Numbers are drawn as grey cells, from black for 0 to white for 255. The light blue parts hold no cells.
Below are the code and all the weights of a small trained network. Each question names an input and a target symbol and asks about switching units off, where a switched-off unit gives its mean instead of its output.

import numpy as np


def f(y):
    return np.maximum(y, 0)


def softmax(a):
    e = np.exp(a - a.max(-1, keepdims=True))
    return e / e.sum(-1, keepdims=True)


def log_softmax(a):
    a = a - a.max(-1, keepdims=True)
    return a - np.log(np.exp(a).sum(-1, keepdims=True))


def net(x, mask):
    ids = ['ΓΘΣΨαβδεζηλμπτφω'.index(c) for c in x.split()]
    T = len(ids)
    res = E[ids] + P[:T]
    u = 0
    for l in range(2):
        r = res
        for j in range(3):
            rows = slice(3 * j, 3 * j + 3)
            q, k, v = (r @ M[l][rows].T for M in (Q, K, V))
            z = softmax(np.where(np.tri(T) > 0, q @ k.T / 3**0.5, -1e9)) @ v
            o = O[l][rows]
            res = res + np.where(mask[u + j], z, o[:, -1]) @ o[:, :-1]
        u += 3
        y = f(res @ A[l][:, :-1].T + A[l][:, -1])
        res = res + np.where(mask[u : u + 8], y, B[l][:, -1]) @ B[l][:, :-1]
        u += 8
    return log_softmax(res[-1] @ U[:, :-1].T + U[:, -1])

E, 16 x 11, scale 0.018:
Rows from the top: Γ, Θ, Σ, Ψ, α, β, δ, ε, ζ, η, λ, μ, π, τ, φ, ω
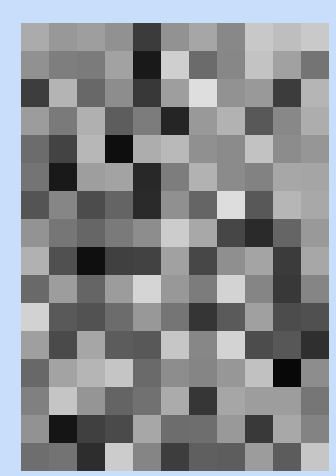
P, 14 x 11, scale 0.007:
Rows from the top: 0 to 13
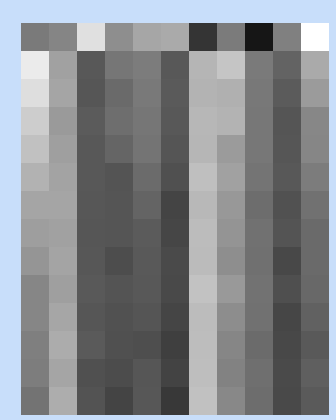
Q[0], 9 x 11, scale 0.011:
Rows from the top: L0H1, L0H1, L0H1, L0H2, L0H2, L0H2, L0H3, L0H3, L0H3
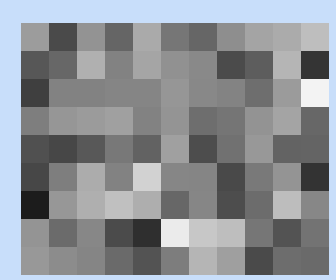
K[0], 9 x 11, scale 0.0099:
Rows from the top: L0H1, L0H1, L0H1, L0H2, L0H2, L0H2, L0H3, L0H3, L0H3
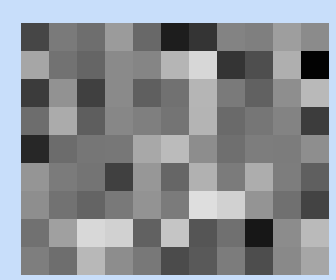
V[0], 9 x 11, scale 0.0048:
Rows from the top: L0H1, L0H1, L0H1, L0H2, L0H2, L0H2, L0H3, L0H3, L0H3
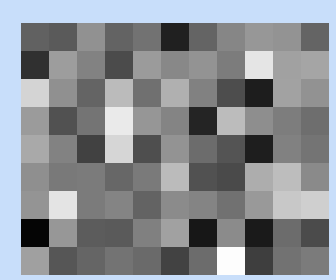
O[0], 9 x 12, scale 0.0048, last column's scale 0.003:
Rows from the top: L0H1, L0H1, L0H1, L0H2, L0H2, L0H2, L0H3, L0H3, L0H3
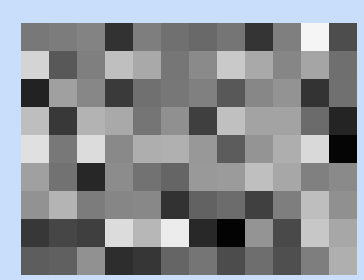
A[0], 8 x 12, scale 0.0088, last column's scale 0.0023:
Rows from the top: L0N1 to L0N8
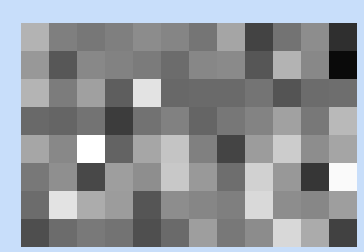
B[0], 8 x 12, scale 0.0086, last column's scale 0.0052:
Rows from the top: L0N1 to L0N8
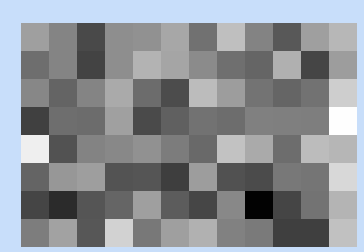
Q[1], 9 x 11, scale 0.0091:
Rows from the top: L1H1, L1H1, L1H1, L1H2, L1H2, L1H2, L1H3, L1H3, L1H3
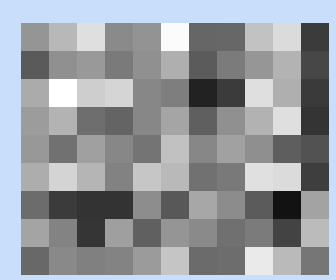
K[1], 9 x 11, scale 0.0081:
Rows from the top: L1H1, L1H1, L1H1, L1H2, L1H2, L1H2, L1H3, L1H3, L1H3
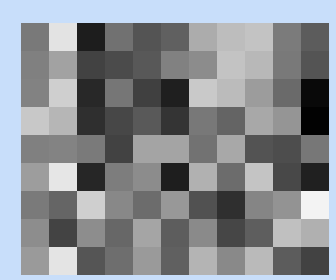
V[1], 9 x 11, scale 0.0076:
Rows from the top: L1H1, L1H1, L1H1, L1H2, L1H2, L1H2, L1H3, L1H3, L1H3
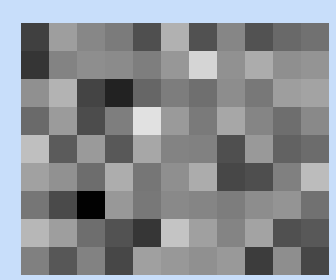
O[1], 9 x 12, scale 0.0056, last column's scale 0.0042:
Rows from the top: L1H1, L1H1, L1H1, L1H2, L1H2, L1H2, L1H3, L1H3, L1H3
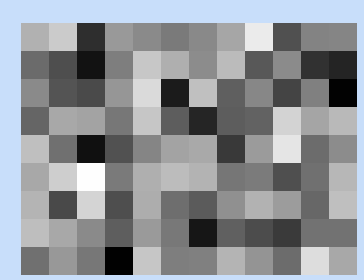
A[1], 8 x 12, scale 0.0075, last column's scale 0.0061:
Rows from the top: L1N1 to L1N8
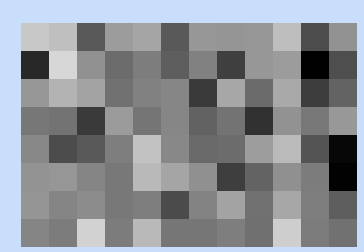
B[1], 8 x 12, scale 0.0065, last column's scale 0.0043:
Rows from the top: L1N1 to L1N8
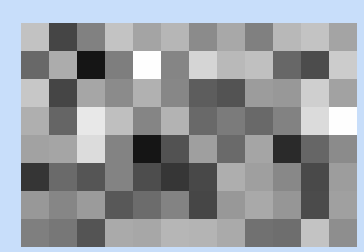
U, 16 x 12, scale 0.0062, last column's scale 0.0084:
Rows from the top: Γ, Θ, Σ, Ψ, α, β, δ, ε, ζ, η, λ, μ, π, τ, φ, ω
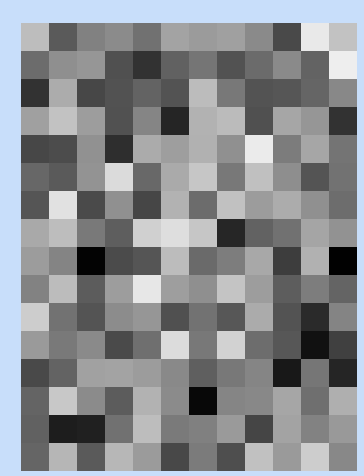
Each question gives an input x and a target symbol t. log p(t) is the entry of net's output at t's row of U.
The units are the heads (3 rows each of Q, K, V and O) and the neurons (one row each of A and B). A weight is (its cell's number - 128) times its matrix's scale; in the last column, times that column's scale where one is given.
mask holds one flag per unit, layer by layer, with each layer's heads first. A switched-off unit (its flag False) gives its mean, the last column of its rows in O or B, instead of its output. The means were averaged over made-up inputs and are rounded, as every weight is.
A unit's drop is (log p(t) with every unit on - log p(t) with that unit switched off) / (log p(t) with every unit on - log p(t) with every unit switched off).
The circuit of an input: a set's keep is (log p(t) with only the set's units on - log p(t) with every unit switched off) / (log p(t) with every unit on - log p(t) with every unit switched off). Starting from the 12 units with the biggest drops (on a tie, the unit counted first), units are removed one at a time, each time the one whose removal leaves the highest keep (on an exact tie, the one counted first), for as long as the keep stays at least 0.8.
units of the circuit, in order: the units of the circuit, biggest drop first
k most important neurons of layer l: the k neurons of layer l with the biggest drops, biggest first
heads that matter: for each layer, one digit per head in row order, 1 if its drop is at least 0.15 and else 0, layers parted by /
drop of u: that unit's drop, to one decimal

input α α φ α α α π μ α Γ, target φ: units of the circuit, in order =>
(L0N7 L1H1)
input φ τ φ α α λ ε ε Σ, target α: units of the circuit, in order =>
(L1H3)
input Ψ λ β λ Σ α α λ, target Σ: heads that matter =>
010 / 001
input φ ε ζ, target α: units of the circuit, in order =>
(L1H3 L0N2)
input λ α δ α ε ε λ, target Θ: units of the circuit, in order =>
(L1H1 L0H2 L0N5)
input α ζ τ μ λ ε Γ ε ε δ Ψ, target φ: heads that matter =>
010 / 110
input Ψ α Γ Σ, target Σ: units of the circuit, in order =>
(L0N7 L1H3)
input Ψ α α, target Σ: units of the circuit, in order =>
(L0H2 L0H3 L1H3)
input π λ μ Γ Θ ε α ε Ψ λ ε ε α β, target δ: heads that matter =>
000 / 100
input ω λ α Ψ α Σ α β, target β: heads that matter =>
000 / 001
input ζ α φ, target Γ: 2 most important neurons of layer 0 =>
(L0N1 L0N2)
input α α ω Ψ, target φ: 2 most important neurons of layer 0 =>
(L0N2 L0N6)
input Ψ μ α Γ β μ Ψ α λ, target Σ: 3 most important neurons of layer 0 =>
(L0N8 L0N3 L0N5)
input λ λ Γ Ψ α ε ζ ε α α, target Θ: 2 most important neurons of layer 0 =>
(L0N5 L0N3)
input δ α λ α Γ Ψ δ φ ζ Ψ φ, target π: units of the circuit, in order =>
(L1H2 L0H3)
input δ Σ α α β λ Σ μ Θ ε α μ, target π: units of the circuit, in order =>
(L0H3 L1H2)
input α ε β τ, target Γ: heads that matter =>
100 / 000
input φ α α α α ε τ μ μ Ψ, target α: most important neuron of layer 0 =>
(L0N2)
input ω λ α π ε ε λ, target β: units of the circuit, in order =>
(L1H3 L0H2)
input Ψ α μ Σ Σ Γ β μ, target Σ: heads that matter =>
111 / 101
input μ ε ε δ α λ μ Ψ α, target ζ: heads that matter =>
101 / 111
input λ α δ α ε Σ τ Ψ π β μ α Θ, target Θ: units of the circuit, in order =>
(L0N7 L1H1 L0N6)
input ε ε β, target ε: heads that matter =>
010 / 010
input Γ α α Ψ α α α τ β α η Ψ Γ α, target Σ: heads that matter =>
010 / 000
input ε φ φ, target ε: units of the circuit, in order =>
(L1H2 L0H2)
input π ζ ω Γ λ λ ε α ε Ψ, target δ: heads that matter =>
000 / 101
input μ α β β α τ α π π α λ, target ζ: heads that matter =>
111 / 111
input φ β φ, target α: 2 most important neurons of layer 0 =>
(L0N8 L0N2)
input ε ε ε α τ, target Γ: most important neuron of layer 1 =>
(L1N3)
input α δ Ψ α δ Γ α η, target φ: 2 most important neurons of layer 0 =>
(L0N8 L0N5)
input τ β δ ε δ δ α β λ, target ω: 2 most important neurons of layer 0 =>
(L0N7 L0N8)
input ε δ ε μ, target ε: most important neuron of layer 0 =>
(L0N5)
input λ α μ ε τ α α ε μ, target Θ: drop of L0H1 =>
-0.1
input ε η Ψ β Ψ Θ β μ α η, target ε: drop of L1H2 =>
0.6
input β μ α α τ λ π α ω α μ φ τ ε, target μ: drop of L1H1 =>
0.3
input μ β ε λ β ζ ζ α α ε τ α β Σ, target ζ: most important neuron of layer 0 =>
(L0N8)
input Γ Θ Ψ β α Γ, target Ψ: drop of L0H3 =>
1.0
